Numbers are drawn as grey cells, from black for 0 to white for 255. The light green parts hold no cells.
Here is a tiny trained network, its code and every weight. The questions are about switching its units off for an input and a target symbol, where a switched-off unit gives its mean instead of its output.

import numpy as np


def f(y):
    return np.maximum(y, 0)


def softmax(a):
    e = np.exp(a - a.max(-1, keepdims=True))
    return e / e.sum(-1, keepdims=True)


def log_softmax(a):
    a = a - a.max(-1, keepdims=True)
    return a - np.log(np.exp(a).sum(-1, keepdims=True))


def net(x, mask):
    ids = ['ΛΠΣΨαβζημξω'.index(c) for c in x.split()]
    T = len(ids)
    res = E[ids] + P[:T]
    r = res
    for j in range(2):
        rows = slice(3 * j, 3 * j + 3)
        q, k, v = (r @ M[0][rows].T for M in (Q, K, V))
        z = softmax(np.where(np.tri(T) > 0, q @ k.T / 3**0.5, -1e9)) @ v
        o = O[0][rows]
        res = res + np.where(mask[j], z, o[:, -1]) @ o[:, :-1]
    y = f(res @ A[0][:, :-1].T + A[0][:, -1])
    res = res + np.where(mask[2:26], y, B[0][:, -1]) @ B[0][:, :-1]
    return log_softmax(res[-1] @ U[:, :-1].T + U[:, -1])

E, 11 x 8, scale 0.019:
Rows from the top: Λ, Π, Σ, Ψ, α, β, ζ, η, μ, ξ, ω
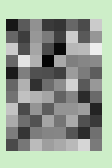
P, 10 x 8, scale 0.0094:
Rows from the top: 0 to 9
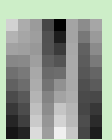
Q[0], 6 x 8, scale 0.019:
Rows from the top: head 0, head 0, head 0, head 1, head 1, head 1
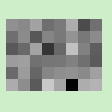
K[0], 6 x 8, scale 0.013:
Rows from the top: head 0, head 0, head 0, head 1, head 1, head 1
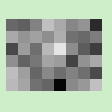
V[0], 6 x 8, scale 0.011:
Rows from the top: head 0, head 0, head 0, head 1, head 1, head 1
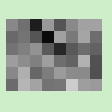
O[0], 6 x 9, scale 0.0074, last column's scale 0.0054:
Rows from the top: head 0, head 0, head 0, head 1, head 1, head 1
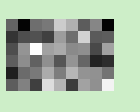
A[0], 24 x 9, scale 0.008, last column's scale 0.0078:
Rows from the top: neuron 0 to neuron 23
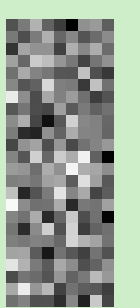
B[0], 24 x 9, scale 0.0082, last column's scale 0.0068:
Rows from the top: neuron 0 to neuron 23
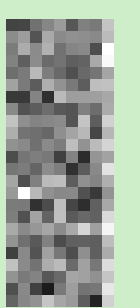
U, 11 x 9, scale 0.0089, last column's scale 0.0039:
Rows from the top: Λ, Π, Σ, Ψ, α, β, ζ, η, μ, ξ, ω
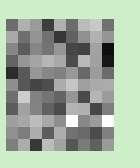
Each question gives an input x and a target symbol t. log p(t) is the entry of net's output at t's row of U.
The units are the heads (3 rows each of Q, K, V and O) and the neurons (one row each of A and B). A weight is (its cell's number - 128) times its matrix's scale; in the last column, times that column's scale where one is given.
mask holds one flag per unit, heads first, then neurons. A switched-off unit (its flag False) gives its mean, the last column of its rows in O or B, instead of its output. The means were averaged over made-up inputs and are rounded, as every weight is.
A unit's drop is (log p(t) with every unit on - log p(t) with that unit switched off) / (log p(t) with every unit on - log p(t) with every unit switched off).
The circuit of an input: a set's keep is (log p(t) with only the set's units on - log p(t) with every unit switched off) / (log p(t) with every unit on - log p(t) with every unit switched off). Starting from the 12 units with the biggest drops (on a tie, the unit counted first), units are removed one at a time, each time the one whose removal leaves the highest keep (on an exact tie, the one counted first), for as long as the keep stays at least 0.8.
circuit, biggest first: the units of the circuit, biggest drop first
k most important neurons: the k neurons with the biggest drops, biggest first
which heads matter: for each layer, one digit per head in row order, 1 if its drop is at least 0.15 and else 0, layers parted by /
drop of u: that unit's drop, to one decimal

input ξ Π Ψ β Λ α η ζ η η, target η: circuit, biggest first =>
head 0; head 1
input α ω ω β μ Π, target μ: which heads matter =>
00
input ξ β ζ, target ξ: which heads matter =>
01
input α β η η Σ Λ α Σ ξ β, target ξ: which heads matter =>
01
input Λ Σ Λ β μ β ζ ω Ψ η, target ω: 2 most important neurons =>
neuron 15; neuron 16
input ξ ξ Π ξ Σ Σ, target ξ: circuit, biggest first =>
head 1; neuron 16; neuron 23
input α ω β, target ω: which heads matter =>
00
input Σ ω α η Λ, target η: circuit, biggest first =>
head 1; neuron 2; head 0
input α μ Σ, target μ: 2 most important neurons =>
neuron 23; neuron 17
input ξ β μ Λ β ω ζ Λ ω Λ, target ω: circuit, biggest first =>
head 0; neuron 23
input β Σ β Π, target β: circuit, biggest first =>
head 0
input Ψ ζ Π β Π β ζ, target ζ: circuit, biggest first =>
head 0; neuron 22
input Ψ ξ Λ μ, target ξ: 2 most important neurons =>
neuron 16; neuron 10
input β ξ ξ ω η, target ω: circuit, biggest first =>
head 1
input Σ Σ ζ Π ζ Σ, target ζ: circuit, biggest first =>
head 0; neuron 22; neuron 17
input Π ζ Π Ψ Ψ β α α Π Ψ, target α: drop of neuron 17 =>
0.1
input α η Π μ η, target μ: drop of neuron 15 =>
0.1
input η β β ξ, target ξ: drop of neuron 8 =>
-0.1
